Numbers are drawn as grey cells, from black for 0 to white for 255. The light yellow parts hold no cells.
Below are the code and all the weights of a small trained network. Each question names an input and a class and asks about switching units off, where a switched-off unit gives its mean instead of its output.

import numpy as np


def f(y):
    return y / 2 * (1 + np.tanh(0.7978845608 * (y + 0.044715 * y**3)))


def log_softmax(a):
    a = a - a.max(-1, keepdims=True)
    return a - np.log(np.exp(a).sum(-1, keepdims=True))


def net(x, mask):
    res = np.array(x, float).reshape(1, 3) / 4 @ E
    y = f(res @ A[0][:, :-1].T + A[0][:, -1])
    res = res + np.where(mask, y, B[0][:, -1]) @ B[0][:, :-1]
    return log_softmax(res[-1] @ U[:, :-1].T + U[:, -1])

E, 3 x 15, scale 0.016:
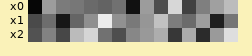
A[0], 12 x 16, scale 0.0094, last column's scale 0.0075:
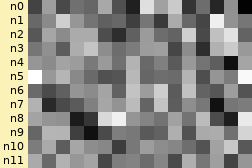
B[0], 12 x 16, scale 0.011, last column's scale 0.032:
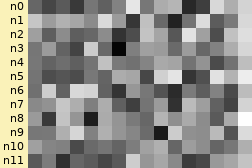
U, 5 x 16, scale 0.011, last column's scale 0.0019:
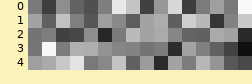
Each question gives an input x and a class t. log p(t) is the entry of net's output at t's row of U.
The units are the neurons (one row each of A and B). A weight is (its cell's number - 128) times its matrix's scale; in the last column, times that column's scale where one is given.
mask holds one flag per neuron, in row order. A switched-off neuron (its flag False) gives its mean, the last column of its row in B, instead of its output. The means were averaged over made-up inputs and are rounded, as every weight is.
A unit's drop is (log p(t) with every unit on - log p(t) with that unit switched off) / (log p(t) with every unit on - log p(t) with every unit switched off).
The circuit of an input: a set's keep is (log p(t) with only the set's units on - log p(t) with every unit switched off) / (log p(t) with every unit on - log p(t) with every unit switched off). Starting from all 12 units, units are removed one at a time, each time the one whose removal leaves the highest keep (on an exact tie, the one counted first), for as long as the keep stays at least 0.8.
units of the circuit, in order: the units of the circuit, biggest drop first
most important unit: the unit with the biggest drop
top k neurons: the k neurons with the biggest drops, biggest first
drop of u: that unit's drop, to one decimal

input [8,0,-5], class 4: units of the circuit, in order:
n9
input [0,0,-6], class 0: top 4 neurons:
n2, n1, n7, n8
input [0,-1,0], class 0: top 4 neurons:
n3, n2, n7, n1
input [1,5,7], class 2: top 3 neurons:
n0, n1, n3
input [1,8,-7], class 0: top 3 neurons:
n0, n2, n1
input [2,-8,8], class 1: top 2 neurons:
n2, n1
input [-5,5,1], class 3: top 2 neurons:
n6, n2
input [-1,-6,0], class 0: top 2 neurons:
n3, n5
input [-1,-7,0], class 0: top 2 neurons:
n5, n3
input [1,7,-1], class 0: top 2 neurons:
n0, n2
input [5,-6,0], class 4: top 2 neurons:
n9, n8
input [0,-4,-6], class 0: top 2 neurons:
n7, n5
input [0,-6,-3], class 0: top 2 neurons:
n5, n7
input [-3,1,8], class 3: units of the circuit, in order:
n6
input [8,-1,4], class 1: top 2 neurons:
n1, n2
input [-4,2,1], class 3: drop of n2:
0.2
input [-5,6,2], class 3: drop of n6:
0.5
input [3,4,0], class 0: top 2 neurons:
n3, n2
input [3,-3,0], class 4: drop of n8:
0.2
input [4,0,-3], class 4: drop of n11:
0.1
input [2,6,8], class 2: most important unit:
n0
